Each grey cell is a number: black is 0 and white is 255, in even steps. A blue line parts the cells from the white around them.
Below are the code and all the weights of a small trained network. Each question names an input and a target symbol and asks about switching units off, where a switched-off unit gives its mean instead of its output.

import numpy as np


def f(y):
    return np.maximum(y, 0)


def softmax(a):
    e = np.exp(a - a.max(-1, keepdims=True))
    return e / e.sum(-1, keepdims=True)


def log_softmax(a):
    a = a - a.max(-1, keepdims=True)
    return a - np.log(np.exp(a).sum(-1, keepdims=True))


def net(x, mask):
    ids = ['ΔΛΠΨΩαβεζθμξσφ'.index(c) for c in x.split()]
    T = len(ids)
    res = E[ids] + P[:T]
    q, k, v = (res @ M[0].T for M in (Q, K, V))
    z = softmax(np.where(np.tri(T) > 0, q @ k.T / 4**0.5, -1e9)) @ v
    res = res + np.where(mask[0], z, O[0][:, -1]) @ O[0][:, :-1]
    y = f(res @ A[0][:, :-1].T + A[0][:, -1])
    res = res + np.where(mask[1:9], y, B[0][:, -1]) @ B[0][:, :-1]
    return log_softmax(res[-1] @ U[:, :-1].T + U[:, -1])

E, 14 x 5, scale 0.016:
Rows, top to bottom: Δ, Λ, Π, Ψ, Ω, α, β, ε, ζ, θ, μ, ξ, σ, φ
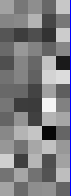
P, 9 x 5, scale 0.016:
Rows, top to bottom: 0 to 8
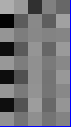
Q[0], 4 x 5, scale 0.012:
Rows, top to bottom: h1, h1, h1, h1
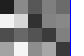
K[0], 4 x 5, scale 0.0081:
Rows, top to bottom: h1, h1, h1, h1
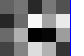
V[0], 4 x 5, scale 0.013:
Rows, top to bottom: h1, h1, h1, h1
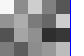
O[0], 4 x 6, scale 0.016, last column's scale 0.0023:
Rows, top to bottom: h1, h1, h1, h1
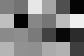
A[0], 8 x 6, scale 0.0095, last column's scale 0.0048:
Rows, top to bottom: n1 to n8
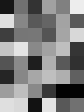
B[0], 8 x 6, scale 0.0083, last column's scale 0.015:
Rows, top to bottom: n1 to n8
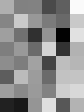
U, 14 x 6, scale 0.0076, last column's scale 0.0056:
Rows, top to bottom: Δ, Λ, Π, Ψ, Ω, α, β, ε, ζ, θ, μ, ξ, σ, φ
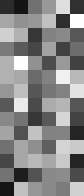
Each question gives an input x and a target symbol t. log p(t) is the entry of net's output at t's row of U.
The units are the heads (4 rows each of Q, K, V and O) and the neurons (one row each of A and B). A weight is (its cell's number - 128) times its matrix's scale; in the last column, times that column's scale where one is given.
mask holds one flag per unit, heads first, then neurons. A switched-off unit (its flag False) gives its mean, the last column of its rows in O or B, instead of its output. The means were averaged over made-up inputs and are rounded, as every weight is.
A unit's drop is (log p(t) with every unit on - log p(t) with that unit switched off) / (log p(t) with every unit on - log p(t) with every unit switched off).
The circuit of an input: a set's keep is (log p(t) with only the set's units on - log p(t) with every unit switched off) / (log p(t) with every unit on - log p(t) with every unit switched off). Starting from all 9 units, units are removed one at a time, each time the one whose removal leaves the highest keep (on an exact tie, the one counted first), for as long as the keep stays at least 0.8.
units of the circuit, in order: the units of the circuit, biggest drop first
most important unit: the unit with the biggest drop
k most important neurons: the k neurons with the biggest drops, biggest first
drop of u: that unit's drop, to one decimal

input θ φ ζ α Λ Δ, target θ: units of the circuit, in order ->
[h1 n7]
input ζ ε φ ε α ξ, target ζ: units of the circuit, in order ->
[h1 n8]
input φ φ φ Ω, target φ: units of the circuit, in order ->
[h1 n6]
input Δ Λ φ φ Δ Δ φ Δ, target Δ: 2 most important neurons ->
[n1 n2]
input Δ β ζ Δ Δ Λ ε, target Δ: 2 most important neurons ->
[n8 n3]
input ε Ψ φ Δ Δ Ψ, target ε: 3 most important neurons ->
[n6 n4 n3]
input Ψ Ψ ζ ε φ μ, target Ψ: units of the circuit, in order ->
[h1 n7]
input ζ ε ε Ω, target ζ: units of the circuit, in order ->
[h1 n1]
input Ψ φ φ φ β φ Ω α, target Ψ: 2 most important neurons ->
[n3 n7]
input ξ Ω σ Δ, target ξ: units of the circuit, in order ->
[h1 n6]
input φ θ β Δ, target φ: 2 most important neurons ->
[n6 n7]
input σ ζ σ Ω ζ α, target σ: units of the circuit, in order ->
[h1 n3]
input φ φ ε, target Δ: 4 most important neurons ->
[n8 n2 n3 n5]
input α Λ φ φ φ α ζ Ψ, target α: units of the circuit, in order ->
[h1 n8]
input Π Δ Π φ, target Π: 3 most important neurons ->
[n3 n8 n2]
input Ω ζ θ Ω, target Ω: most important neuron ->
[n1]
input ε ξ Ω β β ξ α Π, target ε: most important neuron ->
[n6]
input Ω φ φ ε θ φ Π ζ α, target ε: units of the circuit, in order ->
[h1 n4]
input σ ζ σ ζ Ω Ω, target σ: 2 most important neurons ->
[n2 n4]
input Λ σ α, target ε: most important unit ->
n4
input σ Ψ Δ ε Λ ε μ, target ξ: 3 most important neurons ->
[n3 n6 n1]
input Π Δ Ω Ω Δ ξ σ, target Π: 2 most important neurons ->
[n6 n4]
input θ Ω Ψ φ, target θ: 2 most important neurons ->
[n7 n3]
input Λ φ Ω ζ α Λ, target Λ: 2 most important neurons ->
[n6 n5]
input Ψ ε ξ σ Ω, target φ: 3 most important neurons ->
[n8 n3 n5]
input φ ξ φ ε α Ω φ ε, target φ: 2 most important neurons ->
[n6 n7]
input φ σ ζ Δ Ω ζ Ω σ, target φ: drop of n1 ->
0.0
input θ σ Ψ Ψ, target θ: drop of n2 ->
0.1
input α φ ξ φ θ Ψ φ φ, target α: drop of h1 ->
1.1
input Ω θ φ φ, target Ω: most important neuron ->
[n7]
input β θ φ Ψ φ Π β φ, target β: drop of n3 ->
0.2
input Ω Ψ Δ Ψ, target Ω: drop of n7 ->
0.2
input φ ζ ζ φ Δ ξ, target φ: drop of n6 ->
0.1
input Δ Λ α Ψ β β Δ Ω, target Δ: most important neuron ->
[n2]
